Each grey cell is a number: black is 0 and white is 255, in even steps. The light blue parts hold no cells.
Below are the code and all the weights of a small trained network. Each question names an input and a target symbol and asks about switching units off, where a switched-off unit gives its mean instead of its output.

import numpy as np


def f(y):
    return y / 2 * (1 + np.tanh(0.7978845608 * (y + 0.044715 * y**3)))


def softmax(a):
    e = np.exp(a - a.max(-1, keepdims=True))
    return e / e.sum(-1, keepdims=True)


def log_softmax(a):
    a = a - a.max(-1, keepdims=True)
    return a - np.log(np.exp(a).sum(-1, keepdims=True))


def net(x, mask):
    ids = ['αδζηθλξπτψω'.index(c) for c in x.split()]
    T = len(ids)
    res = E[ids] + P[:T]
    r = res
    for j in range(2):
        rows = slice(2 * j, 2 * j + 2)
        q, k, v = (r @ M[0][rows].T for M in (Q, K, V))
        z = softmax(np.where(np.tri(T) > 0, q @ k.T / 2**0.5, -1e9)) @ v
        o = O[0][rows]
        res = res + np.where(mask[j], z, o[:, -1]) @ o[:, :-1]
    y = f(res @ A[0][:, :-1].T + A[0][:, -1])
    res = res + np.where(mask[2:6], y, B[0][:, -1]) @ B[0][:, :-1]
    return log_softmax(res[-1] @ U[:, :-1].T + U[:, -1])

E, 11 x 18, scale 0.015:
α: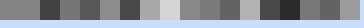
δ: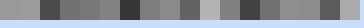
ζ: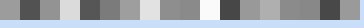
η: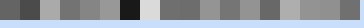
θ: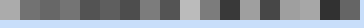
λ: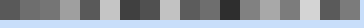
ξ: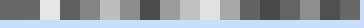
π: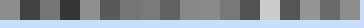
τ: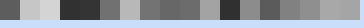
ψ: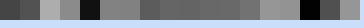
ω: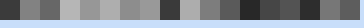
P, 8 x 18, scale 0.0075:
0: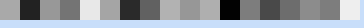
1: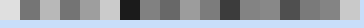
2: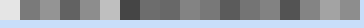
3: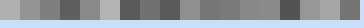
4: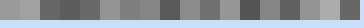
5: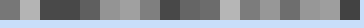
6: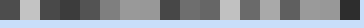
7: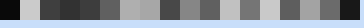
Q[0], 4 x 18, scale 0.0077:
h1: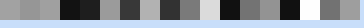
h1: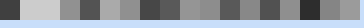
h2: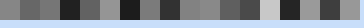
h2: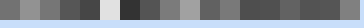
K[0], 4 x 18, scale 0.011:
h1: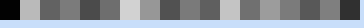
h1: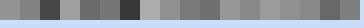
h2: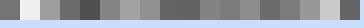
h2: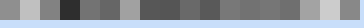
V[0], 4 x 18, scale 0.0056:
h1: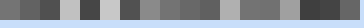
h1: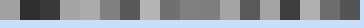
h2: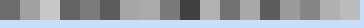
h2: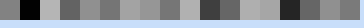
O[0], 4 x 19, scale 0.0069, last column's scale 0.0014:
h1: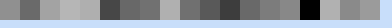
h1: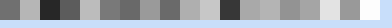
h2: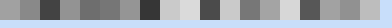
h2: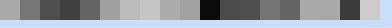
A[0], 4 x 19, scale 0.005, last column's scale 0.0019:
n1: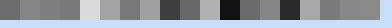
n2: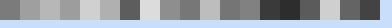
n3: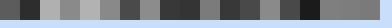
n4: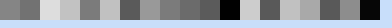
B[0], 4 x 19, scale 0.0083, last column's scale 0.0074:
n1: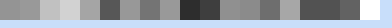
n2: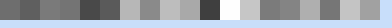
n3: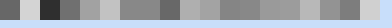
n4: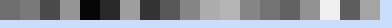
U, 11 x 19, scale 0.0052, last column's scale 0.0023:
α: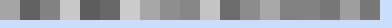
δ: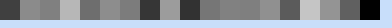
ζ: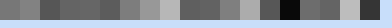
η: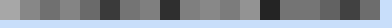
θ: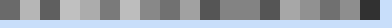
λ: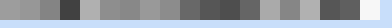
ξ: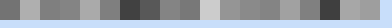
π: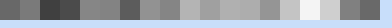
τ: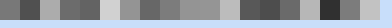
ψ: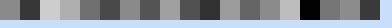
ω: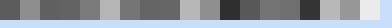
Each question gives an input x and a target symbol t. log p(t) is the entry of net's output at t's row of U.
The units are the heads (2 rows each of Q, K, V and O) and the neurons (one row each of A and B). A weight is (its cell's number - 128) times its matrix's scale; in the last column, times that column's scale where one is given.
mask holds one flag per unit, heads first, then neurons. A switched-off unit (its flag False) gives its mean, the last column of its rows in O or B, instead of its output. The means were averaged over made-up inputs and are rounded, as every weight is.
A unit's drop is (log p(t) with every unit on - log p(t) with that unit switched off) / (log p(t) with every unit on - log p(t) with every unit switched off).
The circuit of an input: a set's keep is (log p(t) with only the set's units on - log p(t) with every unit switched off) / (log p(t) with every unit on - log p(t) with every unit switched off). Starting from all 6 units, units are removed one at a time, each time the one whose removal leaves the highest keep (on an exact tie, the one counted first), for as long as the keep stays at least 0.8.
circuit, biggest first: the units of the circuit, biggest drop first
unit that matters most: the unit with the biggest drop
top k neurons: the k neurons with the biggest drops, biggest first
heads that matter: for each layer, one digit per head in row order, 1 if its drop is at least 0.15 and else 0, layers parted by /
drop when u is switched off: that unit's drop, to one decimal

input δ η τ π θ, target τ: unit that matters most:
h1
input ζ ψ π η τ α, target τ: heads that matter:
10
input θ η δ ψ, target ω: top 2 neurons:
n1, n3
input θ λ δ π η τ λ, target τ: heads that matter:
10
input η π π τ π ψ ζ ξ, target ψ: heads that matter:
11
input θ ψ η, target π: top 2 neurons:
n3, n1
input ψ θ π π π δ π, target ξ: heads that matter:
01
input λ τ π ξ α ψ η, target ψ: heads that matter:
11
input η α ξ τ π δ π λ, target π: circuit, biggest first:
h2, n1
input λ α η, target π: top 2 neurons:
n2, n4
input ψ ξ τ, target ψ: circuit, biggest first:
h1, h2
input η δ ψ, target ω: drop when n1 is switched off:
0.2
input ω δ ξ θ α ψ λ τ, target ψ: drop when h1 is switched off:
0.9
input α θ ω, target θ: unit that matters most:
n3
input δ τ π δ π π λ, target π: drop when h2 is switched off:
0.9
